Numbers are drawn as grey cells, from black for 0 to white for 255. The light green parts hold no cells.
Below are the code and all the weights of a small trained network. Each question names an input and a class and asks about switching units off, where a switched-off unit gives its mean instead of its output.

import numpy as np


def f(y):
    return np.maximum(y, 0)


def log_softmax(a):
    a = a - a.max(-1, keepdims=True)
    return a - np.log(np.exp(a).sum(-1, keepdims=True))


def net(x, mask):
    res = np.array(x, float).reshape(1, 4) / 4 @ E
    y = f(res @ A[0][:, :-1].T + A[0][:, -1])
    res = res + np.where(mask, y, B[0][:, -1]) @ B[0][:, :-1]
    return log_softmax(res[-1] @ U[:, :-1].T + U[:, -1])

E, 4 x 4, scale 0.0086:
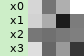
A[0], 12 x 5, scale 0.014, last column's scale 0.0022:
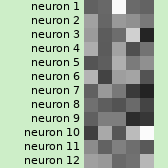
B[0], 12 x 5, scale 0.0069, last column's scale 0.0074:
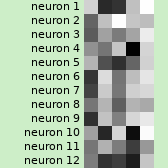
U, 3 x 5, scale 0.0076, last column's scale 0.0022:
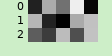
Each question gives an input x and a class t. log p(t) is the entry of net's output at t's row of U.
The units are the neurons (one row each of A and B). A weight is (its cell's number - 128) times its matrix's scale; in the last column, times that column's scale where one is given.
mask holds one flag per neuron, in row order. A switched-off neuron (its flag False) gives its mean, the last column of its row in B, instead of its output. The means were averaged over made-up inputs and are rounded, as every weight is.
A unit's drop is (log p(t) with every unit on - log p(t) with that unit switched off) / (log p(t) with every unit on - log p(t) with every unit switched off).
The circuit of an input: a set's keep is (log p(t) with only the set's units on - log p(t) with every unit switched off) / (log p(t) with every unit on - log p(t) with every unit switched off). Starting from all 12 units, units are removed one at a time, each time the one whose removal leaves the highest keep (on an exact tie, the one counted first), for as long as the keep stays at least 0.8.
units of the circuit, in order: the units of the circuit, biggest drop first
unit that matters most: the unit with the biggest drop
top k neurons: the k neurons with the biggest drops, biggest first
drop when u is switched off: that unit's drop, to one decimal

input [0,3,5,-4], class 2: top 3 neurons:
(neuron 1; neuron 10; neuron 5)
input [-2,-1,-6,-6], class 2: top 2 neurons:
(neuron 10; neuron 1)
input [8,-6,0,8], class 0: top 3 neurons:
(neuron 6; neuron 2; neuron 10)
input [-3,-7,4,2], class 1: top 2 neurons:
(neuron 1; neuron 5)
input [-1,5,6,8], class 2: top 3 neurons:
(neuron 4; neuron 1; neuron 5)
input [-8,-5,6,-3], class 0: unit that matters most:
neuron 9
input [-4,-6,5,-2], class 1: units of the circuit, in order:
(neuron 1; neuron 5)
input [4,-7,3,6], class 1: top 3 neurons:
(neuron 1; neuron 5; neuron 10)
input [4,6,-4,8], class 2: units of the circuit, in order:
(neuron 4; neuron 1)
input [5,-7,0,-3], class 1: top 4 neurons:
(neuron 1; neuron 5; neuron 9; neuron 7)
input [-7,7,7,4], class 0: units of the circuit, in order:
(neuron 9; neuron 7)
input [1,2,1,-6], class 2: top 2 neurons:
(neuron 10; neuron 1)
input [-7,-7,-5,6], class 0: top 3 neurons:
(neuron 9; neuron 7; neuron 10)
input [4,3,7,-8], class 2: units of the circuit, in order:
(neuron 10)
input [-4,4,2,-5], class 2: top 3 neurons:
(neuron 10; neuron 1; neuron 6)
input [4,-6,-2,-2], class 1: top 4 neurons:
(neuron 1; neuron 5; neuron 9; neuron 7)
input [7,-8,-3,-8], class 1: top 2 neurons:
(neuron 1; neuron 5)
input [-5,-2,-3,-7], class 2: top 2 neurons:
(neuron 10; neuron 6)
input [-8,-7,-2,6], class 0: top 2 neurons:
(neuron 9; neuron 7)
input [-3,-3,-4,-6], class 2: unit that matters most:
neuron 10
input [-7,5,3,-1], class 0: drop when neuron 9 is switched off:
0.2
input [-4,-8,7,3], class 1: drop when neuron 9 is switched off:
0.0
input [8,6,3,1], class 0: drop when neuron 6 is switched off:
0.1
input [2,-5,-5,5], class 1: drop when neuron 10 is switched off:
0.4
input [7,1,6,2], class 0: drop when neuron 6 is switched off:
0.1
